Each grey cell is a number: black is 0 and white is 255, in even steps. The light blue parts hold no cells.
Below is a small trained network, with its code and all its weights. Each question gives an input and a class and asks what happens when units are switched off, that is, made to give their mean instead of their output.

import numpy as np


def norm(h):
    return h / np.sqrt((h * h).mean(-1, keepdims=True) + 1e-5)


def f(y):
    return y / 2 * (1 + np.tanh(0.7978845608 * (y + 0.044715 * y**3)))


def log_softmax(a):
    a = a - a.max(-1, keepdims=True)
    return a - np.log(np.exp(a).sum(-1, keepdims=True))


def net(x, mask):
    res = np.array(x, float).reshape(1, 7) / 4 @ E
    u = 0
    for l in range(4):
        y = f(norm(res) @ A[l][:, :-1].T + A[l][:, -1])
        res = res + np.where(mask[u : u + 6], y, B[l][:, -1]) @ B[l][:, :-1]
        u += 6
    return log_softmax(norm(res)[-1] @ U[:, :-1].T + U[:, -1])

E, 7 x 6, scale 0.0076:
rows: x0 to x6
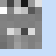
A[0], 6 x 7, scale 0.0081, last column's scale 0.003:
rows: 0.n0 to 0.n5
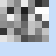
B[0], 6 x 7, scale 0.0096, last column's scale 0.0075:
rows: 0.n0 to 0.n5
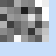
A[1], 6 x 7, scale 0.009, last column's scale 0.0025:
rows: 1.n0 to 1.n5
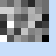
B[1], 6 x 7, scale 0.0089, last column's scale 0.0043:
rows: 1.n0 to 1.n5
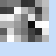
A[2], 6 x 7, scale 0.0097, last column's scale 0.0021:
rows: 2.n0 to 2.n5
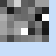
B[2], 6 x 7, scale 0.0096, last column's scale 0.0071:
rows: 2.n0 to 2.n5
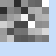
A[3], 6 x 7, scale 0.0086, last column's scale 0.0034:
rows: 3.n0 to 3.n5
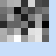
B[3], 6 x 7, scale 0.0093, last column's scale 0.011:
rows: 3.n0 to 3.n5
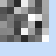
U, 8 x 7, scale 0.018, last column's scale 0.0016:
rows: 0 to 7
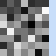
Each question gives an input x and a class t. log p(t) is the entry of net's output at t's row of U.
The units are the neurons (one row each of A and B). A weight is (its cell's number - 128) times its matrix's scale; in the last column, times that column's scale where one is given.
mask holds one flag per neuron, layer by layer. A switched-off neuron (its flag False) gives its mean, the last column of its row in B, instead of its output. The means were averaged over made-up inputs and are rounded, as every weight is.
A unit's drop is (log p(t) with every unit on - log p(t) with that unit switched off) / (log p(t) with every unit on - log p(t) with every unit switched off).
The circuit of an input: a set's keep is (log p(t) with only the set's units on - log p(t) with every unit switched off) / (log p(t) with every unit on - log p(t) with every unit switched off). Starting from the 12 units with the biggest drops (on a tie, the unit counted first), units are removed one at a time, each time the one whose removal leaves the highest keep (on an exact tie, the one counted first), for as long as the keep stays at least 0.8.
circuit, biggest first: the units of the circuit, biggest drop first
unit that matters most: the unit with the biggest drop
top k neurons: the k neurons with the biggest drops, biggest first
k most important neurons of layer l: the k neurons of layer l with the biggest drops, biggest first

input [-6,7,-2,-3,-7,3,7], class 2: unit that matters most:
2.n4
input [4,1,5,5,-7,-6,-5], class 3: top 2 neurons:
0.n2; 1.n5
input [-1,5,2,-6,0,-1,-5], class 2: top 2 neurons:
0.n0; 0.n2
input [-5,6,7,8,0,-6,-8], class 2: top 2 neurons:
0.n0; 0.n2
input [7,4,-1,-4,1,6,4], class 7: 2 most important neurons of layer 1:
1.n3; 1.n4
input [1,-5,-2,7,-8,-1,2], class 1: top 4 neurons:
0.n2; 2.n1; 1.n5; 3.n4
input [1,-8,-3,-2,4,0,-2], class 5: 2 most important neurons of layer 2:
2.n2; 2.n0
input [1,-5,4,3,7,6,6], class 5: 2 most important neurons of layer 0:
0.n3; 0.n5
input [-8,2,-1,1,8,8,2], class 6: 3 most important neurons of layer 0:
0.n0; 0.n1; 0.n5
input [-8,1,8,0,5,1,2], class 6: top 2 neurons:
0.n0; 0.n1
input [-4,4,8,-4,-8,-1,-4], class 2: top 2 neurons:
2.n4; 0.n1
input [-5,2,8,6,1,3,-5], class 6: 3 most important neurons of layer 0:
0.n0; 0.n1; 0.n4
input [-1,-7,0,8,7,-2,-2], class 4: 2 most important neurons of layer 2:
2.n4; 2.n3
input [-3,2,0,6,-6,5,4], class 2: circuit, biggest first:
2.n4
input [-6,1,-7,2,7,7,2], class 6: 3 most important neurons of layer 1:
1.n1; 1.n0; 1.n5
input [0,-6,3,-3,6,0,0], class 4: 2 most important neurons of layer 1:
1.n3; 1.n4
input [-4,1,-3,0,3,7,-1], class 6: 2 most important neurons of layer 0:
0.n0; 0.n1
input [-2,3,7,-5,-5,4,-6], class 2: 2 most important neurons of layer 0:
0.n1; 0.n0
